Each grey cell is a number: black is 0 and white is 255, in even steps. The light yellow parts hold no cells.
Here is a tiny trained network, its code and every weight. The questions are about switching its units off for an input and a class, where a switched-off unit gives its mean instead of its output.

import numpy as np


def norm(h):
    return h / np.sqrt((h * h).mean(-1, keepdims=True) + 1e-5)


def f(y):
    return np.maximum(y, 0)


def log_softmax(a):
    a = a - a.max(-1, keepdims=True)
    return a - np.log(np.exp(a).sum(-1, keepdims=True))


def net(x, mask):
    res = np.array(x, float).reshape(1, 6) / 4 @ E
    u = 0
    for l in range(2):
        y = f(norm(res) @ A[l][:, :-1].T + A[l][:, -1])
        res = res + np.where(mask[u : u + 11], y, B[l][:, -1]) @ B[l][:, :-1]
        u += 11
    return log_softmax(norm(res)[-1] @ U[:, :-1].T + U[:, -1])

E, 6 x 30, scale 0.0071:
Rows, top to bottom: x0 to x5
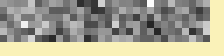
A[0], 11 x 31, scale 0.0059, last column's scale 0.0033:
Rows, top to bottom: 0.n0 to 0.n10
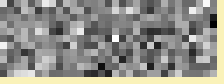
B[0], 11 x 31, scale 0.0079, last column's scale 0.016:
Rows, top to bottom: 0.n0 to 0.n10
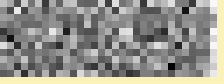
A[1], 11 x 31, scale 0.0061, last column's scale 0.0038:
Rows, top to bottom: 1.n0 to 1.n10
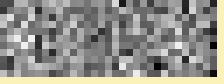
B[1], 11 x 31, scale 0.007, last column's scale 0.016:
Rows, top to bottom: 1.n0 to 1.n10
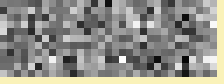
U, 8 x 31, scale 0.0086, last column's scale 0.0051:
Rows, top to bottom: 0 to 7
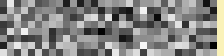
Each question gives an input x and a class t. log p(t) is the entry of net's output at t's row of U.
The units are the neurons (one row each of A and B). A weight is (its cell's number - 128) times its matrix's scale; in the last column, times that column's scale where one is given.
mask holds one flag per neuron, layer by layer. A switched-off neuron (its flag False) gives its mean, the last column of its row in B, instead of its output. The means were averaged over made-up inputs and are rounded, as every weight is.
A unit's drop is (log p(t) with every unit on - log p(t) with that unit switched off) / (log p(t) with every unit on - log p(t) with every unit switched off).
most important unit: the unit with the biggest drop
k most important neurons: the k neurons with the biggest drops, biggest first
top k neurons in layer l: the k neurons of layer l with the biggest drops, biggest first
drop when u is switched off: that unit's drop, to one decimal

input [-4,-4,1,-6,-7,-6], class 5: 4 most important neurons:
(0.n4, 0.n1, 1.n8, 0.n0)
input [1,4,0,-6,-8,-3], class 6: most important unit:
0.n6
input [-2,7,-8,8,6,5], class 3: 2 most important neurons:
(0.n4, 0.n1)
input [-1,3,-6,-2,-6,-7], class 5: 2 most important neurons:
(0.n4, 0.n0)
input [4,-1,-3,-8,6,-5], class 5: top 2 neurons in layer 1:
(1.n3, 1.n7)
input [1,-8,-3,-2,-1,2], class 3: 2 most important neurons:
(0.n6, 0.n0)
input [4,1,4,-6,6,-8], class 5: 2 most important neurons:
(0.n7, 0.n4)
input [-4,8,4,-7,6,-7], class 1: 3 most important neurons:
(0.n9, 0.n0, 0.n6)
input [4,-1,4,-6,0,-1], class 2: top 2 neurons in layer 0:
(0.n0, 0.n6)
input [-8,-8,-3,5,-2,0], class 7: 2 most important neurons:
(0.n4, 0.n0)
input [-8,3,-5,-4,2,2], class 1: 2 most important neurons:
(0.n9, 0.n0)
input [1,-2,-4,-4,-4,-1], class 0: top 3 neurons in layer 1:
(1.n8, 1.n9, 1.n3)
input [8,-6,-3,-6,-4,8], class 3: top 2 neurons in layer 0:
(0.n0, 0.n6)
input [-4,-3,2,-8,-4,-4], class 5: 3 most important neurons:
(0.n4, 1.n8, 0.n1)
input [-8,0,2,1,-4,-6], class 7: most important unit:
0.n10
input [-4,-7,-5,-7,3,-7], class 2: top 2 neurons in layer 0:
(0.n6, 0.n9)
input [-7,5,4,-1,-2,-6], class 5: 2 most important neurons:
(0.n9, 0.n0)
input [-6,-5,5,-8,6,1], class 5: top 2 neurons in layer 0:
(0.n4, 0.n1)
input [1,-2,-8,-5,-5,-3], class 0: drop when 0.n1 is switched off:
1.1
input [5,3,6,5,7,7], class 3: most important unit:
0.n4
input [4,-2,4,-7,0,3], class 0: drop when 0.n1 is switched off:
1.0
